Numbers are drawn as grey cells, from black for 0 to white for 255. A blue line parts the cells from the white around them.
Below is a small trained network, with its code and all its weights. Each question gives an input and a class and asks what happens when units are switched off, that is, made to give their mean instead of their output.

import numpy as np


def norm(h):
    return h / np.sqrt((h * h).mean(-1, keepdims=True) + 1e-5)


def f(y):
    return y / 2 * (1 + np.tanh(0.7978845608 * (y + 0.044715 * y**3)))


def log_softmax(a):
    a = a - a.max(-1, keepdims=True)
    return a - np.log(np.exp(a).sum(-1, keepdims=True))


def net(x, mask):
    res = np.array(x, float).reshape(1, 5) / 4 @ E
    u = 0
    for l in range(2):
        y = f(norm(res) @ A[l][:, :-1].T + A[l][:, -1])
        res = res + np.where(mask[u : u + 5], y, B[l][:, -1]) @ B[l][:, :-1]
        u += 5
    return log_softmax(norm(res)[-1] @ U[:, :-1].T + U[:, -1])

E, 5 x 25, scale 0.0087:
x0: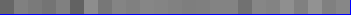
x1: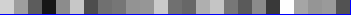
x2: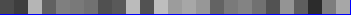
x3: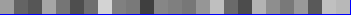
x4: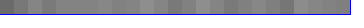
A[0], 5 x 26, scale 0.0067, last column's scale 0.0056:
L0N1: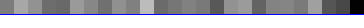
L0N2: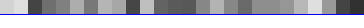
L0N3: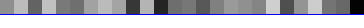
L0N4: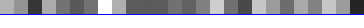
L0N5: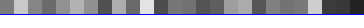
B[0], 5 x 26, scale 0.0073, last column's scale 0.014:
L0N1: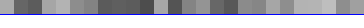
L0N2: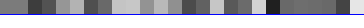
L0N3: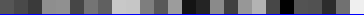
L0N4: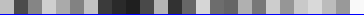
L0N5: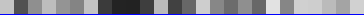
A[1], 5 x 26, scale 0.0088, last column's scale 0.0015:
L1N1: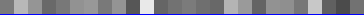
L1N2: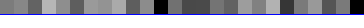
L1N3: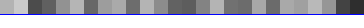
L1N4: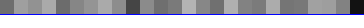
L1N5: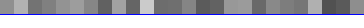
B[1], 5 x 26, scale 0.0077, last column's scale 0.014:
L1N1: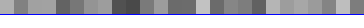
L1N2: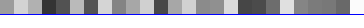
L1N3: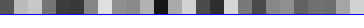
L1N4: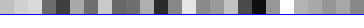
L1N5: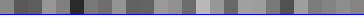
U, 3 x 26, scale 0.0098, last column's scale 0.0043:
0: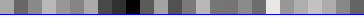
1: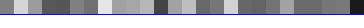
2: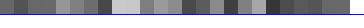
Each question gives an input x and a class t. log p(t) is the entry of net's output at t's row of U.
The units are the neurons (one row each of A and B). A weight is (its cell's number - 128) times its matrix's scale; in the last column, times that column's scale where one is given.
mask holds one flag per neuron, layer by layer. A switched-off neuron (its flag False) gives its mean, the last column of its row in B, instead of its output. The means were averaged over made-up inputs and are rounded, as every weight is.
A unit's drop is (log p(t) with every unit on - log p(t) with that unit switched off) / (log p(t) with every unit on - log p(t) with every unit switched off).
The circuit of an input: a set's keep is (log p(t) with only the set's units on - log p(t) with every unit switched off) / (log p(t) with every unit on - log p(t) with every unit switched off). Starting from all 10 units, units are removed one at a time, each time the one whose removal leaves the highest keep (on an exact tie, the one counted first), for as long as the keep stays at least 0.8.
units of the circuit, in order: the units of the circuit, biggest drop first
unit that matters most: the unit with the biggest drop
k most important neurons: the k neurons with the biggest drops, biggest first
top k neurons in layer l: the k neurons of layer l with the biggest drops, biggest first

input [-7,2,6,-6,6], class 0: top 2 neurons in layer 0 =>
(L0N3; L0N2)
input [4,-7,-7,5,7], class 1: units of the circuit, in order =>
(L1N2)
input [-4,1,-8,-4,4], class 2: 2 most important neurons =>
(L0N2; L0N3)
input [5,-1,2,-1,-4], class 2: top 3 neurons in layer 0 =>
(L0N4; L0N5; L0N3)
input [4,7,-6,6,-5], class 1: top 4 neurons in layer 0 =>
(L0N2; L0N5; L0N3; L0N1)
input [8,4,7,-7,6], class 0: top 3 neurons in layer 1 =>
(L1N2; L1N1; L1N3)
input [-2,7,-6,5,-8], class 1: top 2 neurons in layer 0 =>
(L0N2; L0N5)
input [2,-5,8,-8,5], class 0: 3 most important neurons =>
(L0N3; L0N2; L1N2)
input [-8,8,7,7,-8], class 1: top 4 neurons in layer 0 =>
(L0N3; L0N5; L0N4; L0N1)
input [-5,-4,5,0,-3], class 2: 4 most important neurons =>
(L0N4; L0N5; L1N2; L0N3)
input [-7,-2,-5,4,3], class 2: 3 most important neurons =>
(L0N3; L0N2; L0N5)
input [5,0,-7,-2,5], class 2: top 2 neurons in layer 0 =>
(L0N3; L0N2)
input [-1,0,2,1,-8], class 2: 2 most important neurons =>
(L0N4; L0N5)
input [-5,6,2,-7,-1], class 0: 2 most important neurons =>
(L0N5; L1N2)
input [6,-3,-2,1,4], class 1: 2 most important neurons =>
(L1N2; L0N2)
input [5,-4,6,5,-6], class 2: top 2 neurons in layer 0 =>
(L0N4; L0N5)
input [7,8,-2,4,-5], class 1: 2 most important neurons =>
(L1N3; L0N3)
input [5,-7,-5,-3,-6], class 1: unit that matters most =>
L1N2
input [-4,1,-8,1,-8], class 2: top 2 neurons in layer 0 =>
(L0N2; L0N3)
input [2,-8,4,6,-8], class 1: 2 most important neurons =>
(L0N5; L0N4)
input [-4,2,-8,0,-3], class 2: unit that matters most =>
L0N2
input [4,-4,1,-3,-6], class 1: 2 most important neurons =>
(L0N4; L1N2)
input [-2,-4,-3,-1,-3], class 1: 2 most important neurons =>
(L1N2; L0N2)
